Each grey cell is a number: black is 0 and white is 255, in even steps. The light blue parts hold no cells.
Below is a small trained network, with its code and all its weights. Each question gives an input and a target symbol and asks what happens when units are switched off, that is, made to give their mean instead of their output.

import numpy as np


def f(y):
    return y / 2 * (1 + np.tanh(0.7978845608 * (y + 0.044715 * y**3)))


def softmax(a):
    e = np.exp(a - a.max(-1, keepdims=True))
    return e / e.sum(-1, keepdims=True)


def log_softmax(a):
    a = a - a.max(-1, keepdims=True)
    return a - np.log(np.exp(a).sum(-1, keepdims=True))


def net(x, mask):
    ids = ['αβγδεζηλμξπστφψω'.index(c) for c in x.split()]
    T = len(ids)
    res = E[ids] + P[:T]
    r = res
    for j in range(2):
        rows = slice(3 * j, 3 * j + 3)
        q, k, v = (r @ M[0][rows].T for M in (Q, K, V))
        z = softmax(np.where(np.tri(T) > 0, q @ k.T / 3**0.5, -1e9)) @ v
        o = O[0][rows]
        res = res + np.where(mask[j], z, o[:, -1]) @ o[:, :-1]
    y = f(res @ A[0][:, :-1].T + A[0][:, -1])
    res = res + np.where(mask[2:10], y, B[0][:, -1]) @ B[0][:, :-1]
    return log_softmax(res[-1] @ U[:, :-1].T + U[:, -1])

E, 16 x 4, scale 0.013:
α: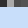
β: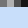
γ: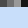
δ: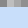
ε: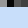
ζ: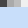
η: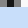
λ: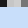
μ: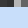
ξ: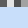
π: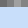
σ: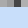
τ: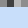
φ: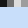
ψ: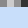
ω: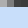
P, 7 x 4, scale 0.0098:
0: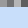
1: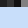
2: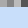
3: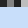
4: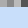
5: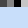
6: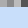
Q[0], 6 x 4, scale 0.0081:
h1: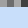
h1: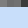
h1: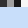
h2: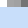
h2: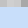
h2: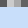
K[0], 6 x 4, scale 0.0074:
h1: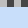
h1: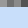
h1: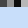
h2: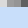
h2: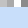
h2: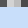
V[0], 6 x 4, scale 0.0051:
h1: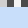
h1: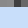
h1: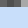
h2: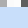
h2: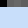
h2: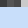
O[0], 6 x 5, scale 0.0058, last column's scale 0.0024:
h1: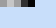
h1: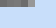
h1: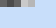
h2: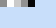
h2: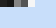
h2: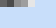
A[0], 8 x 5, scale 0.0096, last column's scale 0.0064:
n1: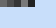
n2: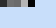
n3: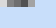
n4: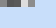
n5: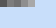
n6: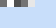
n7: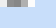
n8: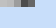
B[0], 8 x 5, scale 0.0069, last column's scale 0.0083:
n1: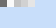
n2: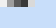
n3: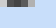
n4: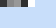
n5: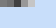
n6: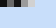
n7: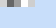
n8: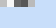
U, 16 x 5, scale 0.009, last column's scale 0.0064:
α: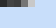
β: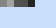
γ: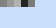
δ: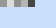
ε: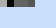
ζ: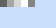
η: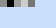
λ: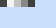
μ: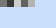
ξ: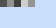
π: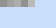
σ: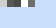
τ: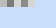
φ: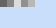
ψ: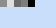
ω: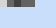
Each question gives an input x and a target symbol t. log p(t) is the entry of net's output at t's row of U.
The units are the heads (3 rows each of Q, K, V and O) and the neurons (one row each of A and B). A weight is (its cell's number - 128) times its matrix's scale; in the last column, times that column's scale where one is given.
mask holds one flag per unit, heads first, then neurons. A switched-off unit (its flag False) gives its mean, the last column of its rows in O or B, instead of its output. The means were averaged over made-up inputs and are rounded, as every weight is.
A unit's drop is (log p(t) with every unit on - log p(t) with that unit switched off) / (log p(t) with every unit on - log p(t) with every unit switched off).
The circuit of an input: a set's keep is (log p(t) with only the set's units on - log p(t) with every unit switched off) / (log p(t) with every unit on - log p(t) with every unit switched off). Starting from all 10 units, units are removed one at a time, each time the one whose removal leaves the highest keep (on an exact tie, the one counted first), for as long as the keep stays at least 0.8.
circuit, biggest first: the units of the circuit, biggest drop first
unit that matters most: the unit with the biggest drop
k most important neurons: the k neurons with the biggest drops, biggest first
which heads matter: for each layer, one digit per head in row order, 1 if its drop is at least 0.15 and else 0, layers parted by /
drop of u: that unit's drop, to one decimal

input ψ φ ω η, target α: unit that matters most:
n4
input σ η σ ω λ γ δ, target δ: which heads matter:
11
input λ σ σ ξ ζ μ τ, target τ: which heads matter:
11
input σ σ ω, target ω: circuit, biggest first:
(n3; n1; h2)
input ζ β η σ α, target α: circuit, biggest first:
(n1; n7; n2)
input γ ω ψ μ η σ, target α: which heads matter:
01
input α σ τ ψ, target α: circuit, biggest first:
(n1; n6)
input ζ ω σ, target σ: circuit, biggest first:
(n7; h2; n4)
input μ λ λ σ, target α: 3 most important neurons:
(n4; n7; n8)
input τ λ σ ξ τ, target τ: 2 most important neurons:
(n6; n7)
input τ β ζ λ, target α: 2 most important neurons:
(n1; n7)
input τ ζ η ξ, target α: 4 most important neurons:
(n4; n7; n8; n5)
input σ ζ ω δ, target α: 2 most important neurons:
(n1; n7)
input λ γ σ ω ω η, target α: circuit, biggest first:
(n4)
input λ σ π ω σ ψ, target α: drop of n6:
0.2
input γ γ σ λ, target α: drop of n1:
0.2
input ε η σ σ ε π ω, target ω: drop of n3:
0.5
